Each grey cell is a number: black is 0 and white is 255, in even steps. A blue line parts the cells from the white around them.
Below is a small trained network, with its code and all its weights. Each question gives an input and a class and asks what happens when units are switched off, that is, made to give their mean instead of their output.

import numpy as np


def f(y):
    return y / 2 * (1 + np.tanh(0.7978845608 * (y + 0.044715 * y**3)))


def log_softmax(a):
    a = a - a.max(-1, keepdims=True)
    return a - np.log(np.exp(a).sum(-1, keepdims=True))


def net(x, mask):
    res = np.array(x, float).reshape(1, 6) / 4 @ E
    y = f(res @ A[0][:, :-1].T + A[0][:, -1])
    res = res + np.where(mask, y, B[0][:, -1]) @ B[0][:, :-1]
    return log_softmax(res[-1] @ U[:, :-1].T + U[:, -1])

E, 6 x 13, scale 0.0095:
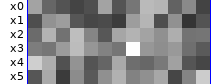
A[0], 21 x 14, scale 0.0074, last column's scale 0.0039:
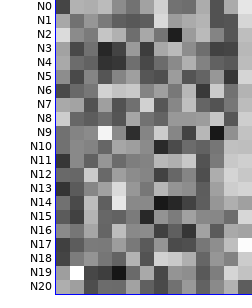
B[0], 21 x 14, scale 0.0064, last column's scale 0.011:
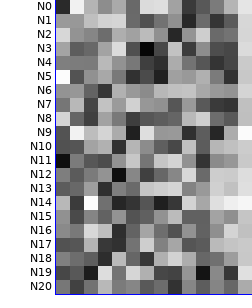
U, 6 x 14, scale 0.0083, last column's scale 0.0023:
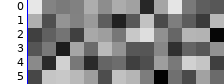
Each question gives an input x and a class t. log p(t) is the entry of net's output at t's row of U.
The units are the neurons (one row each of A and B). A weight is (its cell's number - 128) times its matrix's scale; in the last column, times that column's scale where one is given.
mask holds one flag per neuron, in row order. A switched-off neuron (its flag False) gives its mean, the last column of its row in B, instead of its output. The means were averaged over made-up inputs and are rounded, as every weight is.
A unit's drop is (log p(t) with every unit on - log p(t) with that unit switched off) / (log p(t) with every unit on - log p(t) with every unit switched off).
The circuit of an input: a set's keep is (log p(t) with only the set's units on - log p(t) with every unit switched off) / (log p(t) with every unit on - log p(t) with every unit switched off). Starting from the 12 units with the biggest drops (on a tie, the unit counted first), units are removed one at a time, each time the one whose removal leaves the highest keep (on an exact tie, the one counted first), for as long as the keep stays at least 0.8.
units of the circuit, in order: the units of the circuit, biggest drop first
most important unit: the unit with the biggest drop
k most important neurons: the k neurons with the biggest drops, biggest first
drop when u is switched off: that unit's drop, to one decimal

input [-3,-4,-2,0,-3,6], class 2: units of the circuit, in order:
[N11]
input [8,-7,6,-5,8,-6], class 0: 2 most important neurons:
[N2 N8]
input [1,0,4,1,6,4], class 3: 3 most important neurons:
[N19 N7 N13]
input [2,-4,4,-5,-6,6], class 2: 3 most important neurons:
[N11 N13 N6]
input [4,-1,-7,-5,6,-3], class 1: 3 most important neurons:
[N4 N3 N5]
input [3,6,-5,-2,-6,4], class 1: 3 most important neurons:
[N3 N5 N4]
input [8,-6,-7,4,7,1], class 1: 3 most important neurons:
[N3 N4 N5]
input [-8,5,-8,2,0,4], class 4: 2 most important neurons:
[N14 N1]
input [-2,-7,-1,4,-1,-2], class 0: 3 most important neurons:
[N2 N6 N11]
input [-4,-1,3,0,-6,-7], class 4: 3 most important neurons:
[N14 N12 N1]
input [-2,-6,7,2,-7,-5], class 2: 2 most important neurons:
[N6 N13]
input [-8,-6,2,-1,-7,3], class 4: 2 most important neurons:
[N14 N12]
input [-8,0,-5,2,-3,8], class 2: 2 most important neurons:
[N11 N13]
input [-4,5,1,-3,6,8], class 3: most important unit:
N19
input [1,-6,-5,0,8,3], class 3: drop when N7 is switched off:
0.1
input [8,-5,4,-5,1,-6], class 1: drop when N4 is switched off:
0.2
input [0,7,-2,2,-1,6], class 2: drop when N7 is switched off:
0.1
